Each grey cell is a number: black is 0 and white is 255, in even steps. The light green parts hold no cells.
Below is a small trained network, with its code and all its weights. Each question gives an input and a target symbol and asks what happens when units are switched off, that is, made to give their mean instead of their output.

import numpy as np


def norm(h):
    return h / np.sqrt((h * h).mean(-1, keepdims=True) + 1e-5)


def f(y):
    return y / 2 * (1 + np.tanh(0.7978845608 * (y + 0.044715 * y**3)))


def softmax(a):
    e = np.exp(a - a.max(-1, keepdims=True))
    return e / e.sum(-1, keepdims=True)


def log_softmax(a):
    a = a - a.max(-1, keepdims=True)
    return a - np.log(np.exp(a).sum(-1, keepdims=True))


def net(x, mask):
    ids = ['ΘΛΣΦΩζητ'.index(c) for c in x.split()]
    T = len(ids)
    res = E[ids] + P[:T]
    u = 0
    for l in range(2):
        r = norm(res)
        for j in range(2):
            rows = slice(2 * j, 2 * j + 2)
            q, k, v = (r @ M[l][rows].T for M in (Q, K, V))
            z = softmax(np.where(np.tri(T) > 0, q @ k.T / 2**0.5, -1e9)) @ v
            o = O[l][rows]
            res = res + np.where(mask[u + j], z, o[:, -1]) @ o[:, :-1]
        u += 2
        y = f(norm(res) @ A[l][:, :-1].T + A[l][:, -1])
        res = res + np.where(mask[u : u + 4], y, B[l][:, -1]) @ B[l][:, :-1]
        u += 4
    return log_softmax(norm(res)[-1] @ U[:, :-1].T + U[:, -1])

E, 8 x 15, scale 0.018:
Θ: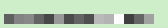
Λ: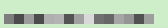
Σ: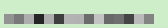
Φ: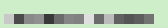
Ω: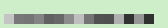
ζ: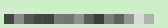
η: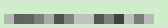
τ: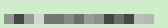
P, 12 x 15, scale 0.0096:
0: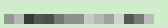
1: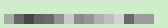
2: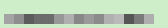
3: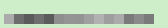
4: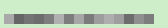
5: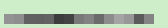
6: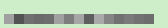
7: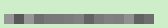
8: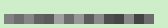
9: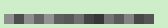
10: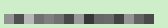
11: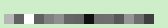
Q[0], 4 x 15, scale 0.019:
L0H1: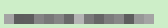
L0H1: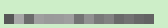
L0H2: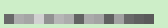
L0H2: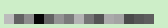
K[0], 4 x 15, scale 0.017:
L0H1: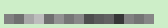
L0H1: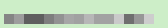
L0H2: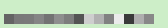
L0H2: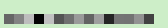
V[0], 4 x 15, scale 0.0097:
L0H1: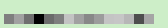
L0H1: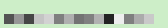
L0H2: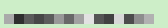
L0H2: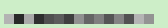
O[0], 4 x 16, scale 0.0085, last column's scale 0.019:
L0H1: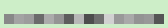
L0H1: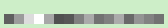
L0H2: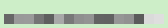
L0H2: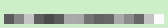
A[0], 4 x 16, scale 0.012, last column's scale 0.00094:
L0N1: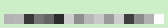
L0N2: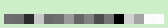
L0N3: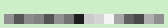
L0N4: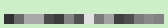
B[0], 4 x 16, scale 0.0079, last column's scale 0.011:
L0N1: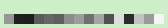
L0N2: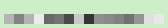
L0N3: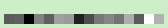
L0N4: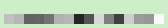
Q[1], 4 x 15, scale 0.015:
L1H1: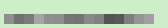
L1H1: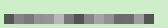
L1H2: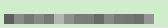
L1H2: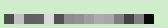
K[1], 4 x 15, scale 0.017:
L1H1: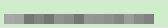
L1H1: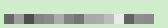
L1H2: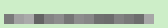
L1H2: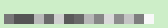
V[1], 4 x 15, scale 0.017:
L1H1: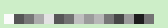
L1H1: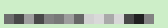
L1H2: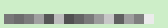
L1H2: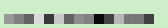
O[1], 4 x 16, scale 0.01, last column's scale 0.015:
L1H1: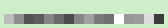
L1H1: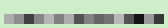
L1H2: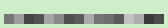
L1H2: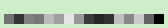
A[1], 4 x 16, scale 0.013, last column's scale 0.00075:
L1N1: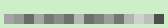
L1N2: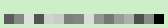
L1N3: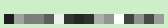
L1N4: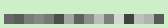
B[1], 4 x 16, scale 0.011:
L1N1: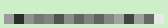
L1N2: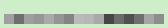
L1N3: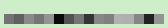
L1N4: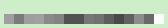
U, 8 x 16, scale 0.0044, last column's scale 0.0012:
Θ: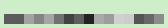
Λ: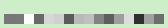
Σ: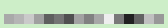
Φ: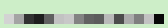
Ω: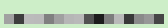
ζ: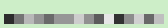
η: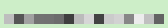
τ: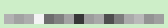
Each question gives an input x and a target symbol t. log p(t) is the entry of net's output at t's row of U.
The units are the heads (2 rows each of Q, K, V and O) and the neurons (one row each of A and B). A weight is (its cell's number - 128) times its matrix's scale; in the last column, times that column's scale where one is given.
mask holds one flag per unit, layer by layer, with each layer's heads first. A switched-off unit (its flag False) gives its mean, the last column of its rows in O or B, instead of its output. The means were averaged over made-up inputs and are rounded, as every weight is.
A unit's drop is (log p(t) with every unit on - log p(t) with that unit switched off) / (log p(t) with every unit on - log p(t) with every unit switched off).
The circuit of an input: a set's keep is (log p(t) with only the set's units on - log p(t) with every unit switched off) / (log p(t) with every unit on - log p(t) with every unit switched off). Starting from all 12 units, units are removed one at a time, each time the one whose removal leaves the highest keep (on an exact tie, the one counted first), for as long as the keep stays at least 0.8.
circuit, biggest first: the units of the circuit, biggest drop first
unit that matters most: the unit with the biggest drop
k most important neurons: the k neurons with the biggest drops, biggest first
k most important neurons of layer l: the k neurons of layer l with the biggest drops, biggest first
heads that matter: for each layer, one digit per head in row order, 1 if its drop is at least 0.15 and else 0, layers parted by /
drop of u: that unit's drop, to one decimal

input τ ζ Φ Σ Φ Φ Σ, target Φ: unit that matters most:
L0H1
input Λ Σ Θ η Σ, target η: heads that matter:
01 / 10
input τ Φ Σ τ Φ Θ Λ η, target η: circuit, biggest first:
[L1H1; L0H2]
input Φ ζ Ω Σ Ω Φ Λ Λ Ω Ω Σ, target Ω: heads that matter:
10 / 11
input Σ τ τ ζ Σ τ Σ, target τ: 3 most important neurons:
[L0N4; L0N1; L1N4]
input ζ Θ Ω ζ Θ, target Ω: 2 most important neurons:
[L0N4; L0N3]
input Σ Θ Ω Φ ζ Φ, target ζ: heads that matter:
10 / 10
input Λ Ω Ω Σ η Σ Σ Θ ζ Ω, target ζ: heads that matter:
01 / 10
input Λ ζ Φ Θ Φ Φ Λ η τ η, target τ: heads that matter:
10 / 00
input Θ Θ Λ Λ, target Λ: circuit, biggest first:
[L1H2; L0H1; L1N2; L1H1]
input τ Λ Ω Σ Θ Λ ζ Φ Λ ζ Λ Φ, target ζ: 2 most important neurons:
[L0N1; L0N4]
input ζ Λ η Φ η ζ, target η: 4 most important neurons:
[L0N2; L1N1; L0N4; L0N3]
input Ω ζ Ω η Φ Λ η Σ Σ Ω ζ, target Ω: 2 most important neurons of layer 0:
[L0N4; L0N2]
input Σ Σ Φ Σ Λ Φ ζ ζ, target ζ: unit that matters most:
L1H1
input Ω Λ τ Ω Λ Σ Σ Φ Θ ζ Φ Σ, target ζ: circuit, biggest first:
[L1H1; L0N1; L0H2]
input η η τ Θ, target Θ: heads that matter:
00 / 01
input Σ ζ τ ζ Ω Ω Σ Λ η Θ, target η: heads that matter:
01 / 10
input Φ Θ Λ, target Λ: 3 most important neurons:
[L1N2; L0N4; L0N1]
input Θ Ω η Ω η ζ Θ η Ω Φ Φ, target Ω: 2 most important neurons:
[L0N4; L0N2]
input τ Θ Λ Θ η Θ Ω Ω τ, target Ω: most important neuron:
[L0N2]
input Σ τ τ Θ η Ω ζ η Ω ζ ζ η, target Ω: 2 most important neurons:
[L0N4; L1N1]
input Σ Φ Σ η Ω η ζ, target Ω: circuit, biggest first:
[L1H2; L0N4]
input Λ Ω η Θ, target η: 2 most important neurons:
[L0N2; L0N1]
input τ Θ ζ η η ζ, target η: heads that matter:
11 / 10
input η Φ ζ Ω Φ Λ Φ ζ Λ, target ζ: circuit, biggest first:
[L1H1; L0N1]
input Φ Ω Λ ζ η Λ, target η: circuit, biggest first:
[L1H1; L0N2]
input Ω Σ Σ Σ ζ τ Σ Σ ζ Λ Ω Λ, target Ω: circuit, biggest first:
[L1H2]
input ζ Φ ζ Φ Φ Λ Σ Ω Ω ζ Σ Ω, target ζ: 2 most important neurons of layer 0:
[L0N1; L0N2]
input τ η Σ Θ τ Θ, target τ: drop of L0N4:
0.2
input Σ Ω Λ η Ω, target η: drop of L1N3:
0.0
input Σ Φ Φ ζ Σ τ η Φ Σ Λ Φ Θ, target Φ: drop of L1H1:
0.1
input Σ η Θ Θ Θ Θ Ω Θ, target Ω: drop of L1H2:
0.9
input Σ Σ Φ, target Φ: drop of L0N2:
-0.1
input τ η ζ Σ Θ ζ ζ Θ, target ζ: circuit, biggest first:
[L1H1]
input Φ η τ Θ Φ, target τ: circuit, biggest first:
[L0H1; L0N4]
